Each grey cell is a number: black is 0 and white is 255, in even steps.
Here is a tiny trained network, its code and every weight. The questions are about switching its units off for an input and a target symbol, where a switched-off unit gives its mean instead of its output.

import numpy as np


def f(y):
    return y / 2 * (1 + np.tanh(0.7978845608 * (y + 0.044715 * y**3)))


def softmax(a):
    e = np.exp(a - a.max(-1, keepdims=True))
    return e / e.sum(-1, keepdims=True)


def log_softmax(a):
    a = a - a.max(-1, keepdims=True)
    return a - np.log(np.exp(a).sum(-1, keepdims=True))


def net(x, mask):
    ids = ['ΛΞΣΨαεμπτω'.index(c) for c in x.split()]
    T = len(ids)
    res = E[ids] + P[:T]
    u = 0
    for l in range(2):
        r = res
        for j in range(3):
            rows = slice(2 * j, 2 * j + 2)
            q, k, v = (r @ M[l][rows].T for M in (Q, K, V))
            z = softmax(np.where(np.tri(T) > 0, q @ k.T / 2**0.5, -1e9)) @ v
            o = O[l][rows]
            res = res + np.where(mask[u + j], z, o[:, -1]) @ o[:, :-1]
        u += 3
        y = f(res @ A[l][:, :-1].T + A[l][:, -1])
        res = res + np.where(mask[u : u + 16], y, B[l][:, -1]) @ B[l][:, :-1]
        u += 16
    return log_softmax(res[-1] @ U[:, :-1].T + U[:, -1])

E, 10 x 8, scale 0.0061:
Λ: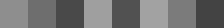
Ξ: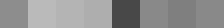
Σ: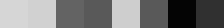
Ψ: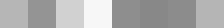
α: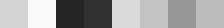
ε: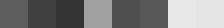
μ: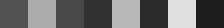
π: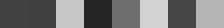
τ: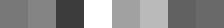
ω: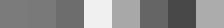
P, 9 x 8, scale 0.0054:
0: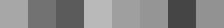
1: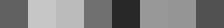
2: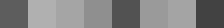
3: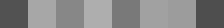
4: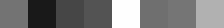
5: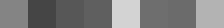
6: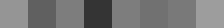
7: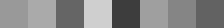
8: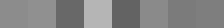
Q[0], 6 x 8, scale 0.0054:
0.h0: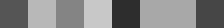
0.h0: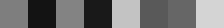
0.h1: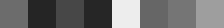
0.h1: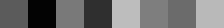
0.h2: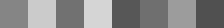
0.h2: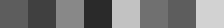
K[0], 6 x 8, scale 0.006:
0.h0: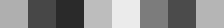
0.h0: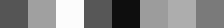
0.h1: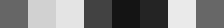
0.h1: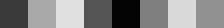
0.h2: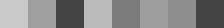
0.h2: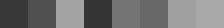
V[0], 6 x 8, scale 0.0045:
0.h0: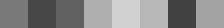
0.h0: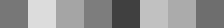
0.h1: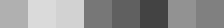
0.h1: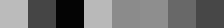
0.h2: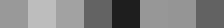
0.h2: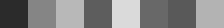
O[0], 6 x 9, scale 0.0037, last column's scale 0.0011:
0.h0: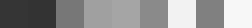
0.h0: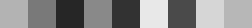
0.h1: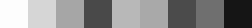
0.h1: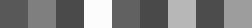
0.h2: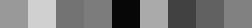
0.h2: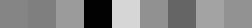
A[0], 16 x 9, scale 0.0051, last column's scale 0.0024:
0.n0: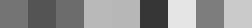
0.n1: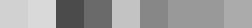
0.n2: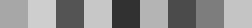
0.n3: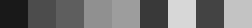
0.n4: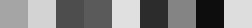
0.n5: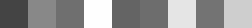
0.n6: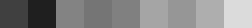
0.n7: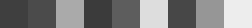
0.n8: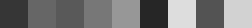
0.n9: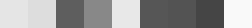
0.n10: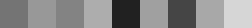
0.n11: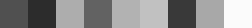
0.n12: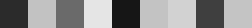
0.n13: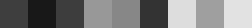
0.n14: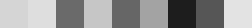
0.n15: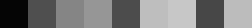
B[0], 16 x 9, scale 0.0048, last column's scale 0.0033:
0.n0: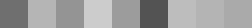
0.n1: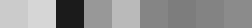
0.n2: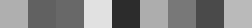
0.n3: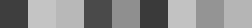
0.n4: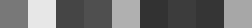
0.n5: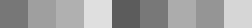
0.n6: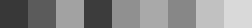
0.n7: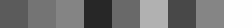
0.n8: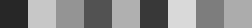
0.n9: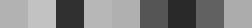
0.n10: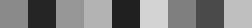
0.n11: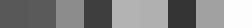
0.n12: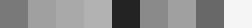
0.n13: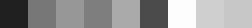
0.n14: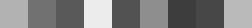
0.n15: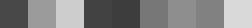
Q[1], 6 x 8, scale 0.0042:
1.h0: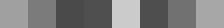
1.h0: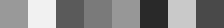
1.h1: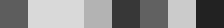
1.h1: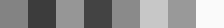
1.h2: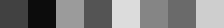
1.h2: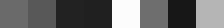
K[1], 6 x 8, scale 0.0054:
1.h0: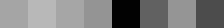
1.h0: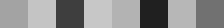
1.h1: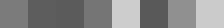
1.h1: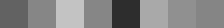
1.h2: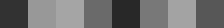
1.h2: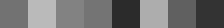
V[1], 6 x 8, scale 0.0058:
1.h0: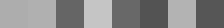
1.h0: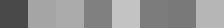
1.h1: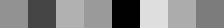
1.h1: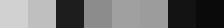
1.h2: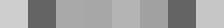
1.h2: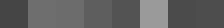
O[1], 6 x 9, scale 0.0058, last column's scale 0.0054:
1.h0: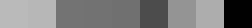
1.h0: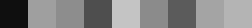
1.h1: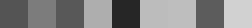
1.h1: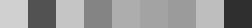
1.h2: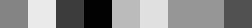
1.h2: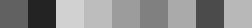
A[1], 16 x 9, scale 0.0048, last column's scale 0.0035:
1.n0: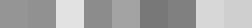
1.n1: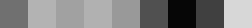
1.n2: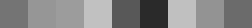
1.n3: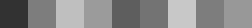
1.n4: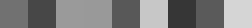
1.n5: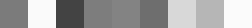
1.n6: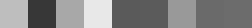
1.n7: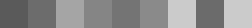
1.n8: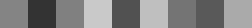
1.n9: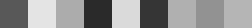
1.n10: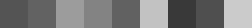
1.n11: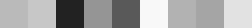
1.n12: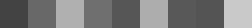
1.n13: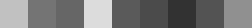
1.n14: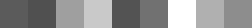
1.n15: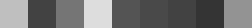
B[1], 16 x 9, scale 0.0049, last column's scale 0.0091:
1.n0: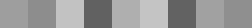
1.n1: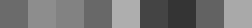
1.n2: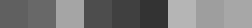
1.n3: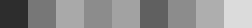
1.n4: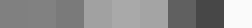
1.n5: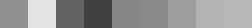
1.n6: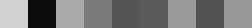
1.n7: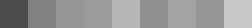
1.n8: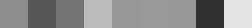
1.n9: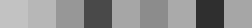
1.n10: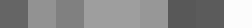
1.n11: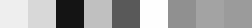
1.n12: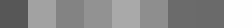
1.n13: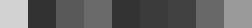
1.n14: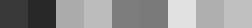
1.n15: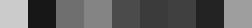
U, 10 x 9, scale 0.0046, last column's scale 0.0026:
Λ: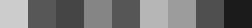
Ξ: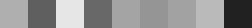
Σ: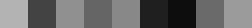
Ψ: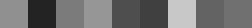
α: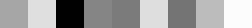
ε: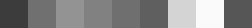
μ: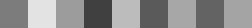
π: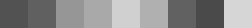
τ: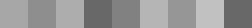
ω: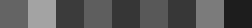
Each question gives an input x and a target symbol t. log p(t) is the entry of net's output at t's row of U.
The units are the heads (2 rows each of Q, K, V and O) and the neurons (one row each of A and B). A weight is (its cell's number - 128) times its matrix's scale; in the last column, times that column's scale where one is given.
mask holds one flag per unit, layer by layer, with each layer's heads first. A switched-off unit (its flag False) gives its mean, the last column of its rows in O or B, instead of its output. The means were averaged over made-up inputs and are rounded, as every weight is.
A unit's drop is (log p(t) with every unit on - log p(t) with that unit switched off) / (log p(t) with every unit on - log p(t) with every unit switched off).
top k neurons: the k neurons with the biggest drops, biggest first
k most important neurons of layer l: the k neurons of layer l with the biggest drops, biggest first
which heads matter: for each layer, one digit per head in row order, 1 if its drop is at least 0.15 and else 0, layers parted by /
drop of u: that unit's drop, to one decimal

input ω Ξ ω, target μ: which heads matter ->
101 / 111
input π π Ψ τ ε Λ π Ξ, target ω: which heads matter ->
000 / 011
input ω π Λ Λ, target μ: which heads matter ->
101 / 111
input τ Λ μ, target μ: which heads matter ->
000 / 000
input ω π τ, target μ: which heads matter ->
101 / 111
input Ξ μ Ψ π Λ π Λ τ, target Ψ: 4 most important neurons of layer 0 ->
(0.n7 0.n5 0.n0 0.n13)
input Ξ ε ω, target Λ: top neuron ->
(1.n11)
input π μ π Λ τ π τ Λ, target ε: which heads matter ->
110 / 001
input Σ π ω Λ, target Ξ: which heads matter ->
000 / 010
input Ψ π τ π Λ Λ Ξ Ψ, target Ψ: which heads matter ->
010 / 000
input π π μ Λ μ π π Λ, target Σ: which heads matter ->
000 / 010
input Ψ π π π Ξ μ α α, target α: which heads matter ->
000 / 001
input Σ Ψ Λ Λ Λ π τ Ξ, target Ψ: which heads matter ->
110 / 000
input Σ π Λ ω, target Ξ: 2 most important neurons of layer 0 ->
(0.n9 0.n4)
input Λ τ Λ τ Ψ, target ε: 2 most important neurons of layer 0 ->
(0.n13 0.n0)
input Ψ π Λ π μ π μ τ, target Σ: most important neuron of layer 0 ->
(0.n14)
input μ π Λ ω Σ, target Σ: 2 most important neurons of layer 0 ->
(0.n9 0.n4)
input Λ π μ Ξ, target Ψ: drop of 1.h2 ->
0.1
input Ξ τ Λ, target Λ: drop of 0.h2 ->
0.1
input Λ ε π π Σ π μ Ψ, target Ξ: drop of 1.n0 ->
0.2
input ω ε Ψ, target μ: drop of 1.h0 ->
0.3
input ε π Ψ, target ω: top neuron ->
(0.n13)
